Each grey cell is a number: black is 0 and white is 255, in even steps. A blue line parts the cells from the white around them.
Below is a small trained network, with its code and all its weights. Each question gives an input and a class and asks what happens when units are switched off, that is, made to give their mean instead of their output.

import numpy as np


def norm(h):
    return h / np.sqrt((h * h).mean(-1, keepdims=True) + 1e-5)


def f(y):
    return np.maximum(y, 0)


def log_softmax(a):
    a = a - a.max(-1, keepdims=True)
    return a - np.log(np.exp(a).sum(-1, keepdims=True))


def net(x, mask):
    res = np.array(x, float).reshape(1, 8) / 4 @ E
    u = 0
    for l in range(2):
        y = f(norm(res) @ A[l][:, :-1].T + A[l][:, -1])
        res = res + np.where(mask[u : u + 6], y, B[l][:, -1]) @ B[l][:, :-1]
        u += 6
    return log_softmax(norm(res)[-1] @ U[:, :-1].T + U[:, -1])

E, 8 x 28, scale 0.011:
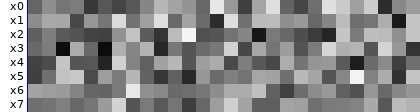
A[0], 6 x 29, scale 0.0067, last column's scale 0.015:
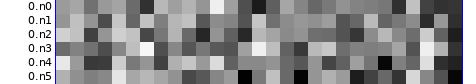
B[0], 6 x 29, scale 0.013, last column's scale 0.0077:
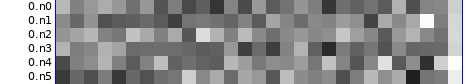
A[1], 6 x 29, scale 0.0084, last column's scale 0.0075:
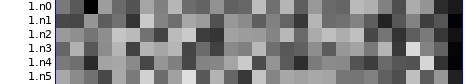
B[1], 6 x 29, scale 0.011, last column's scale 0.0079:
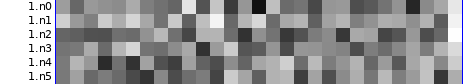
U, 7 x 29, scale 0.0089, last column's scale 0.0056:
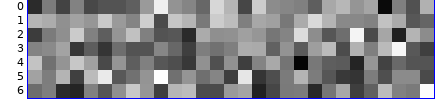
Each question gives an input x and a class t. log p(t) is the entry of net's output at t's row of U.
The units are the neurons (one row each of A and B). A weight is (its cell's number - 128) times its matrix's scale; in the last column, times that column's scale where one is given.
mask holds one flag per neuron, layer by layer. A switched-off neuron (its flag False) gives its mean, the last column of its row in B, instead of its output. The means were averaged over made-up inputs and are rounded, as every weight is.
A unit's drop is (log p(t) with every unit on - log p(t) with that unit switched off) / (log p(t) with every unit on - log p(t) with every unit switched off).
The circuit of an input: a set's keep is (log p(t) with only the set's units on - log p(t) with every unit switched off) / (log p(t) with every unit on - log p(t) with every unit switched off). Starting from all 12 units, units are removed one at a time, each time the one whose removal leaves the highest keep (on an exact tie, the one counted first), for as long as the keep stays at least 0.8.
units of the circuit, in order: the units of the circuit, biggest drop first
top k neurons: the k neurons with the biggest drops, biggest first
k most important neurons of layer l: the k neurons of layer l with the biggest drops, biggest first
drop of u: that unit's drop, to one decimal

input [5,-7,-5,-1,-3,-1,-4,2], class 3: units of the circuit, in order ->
1.n4
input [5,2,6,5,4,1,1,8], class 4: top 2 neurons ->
0.n3, 0.n5
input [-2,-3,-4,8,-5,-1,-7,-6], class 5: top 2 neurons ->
1.n0, 1.n3
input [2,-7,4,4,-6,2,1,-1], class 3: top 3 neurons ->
1.n4, 1.n1, 0.n4
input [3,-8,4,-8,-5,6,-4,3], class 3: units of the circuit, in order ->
0.n4, 1.n4, 1.n0
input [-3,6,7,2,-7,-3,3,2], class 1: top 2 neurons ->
0.n2, 1.n2
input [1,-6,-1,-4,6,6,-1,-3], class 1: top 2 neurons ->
1.n1, 0.n4
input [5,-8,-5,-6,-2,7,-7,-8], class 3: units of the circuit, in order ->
0.n4, 0.n5, 1.n4
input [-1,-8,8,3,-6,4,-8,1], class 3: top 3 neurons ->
1.n4, 1.n2, 0.n4
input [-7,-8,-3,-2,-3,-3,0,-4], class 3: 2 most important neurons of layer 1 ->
1.n4, 1.n1
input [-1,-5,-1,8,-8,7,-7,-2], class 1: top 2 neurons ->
0.n2, 0.n4
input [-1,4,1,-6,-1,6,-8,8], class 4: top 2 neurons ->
0.n3, 0.n4
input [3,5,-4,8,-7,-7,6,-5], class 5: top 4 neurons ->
1.n0, 1.n3, 1.n1, 0.n5
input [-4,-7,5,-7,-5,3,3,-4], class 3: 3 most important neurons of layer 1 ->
1.n4, 1.n0, 1.n3
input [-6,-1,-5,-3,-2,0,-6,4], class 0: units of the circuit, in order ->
0.n5
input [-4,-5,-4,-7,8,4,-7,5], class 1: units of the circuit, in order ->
1.n1, 1.n0
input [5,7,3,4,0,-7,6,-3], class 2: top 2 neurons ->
0.n4, 0.n5
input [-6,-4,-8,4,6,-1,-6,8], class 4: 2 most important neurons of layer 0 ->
0.n3, 0.n2
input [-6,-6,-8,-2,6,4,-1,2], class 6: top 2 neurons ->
1.n2, 0.n4
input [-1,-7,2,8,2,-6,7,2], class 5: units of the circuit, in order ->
1.n0
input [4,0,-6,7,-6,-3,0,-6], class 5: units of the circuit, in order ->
1.n0, 0.n5
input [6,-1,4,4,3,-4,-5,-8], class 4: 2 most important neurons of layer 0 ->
0.n0, 0.n5
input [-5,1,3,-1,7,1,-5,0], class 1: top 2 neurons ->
1.n1, 0.n4
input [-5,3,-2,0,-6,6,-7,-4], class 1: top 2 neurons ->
0.n2, 0.n4
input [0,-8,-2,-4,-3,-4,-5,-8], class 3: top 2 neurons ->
1.n4, 0.n3
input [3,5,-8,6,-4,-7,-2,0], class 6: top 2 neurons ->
1.n2, 0.n5
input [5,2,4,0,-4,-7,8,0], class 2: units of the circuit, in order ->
0.n4
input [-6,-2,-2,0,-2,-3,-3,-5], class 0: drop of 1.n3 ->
0.0
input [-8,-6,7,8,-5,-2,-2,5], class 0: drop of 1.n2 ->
0.1
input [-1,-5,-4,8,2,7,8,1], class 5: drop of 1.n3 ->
0.4
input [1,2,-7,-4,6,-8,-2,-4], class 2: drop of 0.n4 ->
0.9
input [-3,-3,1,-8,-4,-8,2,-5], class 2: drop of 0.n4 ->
0.9
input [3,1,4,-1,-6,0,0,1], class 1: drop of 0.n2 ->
0.3
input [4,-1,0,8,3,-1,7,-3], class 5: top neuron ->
1.n0
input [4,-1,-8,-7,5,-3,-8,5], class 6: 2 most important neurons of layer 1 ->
1.n2, 1.n0
